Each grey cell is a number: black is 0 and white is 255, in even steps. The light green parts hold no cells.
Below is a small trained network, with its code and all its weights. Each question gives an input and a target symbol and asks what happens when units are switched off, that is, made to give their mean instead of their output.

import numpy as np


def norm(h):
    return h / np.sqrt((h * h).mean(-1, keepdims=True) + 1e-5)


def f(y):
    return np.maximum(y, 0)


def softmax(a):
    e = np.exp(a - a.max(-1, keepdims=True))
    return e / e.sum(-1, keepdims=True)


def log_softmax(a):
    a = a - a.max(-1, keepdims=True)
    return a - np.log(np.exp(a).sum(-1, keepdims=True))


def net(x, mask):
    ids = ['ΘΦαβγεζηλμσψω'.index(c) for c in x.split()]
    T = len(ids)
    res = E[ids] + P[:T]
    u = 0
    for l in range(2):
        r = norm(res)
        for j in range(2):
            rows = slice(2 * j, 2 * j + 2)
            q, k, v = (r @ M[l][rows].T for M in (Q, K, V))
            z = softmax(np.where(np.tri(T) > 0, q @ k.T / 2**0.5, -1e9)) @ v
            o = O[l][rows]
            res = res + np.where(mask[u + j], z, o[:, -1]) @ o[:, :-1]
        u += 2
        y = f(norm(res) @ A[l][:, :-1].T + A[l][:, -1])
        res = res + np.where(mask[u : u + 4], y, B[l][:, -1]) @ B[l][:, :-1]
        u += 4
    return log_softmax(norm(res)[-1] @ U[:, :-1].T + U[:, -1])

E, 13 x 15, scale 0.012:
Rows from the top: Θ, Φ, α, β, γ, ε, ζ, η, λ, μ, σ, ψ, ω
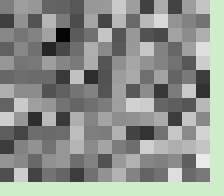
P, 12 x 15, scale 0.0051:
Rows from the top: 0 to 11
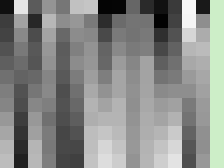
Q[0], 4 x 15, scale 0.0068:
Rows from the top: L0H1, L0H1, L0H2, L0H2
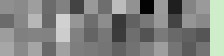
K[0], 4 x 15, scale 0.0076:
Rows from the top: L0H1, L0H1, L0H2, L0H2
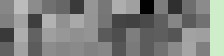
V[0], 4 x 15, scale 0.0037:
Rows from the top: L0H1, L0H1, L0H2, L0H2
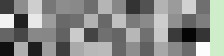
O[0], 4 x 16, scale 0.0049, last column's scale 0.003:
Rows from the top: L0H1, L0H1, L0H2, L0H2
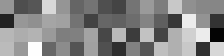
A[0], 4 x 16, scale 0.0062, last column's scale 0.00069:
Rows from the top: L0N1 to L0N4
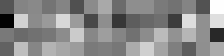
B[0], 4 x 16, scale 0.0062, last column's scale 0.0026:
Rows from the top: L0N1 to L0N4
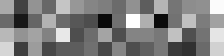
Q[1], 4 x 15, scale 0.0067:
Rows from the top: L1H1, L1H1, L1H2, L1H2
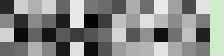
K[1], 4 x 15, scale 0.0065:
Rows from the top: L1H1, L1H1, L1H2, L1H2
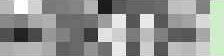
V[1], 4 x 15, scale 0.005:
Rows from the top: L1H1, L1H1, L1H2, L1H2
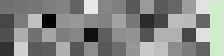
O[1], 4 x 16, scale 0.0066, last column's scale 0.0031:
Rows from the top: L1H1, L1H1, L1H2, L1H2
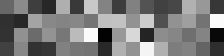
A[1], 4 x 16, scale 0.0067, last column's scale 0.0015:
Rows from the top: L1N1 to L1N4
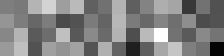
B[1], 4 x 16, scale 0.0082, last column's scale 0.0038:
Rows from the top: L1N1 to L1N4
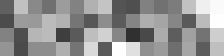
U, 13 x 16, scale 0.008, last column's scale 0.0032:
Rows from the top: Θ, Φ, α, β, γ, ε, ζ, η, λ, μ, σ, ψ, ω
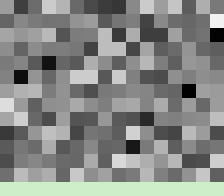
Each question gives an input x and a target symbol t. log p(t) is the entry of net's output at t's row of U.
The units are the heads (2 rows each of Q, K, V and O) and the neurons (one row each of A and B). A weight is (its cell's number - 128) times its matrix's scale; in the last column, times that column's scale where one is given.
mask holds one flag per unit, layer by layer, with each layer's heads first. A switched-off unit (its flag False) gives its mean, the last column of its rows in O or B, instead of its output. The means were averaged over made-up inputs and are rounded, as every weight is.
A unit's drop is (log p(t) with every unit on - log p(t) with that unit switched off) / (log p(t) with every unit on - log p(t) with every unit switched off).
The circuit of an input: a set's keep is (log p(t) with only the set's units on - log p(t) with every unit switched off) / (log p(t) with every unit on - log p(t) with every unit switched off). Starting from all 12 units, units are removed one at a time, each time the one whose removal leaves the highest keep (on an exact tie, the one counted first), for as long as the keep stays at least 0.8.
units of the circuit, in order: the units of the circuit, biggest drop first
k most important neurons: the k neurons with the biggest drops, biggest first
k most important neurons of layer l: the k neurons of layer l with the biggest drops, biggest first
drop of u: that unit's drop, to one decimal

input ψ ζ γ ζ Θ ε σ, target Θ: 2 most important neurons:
L0N2, L0N3
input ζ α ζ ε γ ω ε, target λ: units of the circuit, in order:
L1H1
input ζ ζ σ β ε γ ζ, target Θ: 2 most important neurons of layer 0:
L0N4, L0N3
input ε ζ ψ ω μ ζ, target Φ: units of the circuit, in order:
L1H2, L0H2, L1H1
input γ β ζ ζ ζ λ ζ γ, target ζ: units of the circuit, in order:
L0N4, L0H2, L1H1
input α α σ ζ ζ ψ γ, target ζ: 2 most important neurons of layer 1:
L1N3, L1N4
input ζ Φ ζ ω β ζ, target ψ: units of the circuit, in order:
L0H2, L1H2
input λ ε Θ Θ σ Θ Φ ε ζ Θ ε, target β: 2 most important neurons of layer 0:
L0N4, L0N2
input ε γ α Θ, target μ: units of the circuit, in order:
L0H1, L0N2
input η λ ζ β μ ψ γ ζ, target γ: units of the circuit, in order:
L1H1, L0H2
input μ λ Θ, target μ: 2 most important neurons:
L0N2, L0N4
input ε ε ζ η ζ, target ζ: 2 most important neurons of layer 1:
L1N2, L1N1
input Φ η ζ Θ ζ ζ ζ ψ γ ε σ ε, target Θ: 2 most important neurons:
L1N2, L0N4
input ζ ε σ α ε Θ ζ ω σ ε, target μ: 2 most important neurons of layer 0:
L0N4, L0N3
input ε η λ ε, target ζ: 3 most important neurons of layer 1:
L1N2, L1N1, L1N3
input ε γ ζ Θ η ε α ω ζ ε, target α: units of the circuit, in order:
L1H2, L0H2, L1H1
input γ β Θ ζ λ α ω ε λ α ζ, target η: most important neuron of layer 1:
L1N4
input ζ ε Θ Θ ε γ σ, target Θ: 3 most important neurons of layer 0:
L0N2, L0N3, L0N4
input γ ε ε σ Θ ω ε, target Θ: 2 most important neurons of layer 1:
L1N2, L1N1
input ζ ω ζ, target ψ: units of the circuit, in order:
L1H2
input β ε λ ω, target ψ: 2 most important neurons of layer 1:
L1N1, L1N4
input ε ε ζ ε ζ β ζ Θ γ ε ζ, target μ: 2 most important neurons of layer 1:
L1N2, L1N1
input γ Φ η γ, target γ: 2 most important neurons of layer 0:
L0N3, L0N4
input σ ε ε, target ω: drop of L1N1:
0.4
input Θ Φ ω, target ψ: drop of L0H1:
0.1
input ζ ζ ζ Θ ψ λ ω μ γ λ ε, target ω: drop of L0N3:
0.0
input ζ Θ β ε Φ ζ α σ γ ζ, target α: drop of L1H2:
1.3
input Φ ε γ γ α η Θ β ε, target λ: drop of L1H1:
0.6
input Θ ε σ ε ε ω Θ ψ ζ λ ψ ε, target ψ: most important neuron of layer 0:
L0N4
